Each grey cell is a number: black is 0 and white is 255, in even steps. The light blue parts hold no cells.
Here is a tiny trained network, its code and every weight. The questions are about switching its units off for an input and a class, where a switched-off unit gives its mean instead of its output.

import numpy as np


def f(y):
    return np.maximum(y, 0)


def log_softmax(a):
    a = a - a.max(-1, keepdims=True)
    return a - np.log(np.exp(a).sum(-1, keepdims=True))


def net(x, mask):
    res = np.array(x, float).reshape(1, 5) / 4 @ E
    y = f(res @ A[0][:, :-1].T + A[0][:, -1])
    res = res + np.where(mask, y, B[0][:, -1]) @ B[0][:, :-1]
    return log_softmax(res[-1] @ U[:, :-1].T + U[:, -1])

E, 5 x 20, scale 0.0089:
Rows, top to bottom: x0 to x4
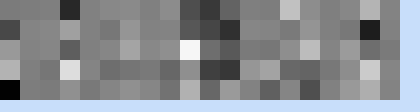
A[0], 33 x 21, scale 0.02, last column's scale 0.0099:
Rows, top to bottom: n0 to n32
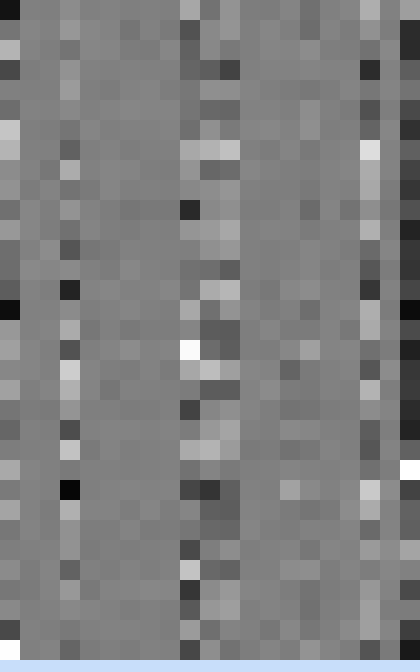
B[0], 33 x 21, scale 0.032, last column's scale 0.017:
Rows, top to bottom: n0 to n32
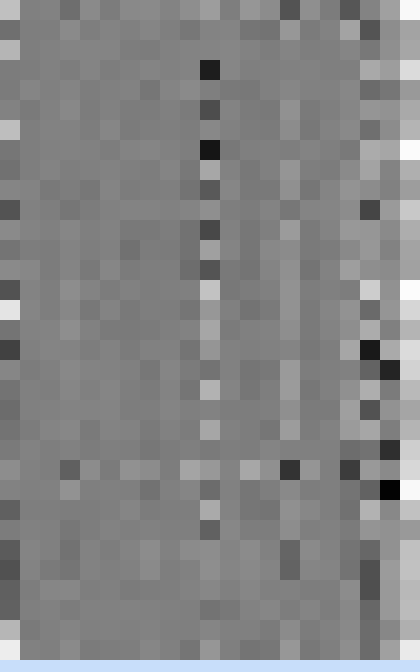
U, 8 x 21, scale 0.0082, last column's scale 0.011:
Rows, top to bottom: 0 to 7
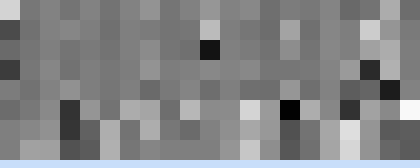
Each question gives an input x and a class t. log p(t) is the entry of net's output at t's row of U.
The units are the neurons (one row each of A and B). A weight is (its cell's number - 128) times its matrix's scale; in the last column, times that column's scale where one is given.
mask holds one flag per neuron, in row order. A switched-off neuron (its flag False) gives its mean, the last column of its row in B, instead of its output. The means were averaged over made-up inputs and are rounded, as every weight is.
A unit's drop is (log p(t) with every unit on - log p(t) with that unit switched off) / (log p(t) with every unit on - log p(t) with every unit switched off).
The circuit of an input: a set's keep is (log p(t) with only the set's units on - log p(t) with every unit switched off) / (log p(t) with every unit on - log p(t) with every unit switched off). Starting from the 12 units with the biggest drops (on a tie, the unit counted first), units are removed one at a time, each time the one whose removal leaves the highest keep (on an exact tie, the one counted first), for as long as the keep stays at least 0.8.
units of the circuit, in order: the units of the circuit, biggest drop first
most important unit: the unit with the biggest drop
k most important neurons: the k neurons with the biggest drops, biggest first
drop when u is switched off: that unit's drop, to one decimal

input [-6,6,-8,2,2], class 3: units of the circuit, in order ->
n10
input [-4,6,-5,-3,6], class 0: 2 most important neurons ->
n0, n15
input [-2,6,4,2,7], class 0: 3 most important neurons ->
n0, n15, n7
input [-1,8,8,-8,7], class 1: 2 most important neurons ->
n14, n7
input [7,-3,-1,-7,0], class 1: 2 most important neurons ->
n14, n21
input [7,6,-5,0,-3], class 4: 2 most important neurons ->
n24, n7
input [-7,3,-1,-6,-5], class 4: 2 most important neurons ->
n18, n22
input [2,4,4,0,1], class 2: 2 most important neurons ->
n3, n10
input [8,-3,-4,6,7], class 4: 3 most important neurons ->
n24, n32, n23
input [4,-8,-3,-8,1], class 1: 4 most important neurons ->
n14, n21, n3, n12
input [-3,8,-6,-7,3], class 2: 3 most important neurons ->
n3, n5, n13
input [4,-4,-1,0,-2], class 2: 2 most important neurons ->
n7, n0
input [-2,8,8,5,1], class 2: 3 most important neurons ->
n3, n5, n13
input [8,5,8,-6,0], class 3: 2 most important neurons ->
n17, n28
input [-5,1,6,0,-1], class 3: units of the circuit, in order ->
n17
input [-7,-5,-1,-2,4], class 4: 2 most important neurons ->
n18, n22
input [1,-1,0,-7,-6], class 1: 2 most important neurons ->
n14, n0
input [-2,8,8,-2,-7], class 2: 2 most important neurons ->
n3, n5
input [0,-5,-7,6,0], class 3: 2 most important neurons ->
n14, n10
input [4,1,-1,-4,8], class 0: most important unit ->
n15
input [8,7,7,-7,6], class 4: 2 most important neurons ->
n24, n7
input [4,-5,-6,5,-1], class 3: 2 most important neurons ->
n14, n10
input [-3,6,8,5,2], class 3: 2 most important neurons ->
n17, n7
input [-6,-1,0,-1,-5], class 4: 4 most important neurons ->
n18, n22, n0, n15
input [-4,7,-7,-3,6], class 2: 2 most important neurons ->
n3, n17
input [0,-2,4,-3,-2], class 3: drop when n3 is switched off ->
0.1
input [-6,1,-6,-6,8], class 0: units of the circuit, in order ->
n15
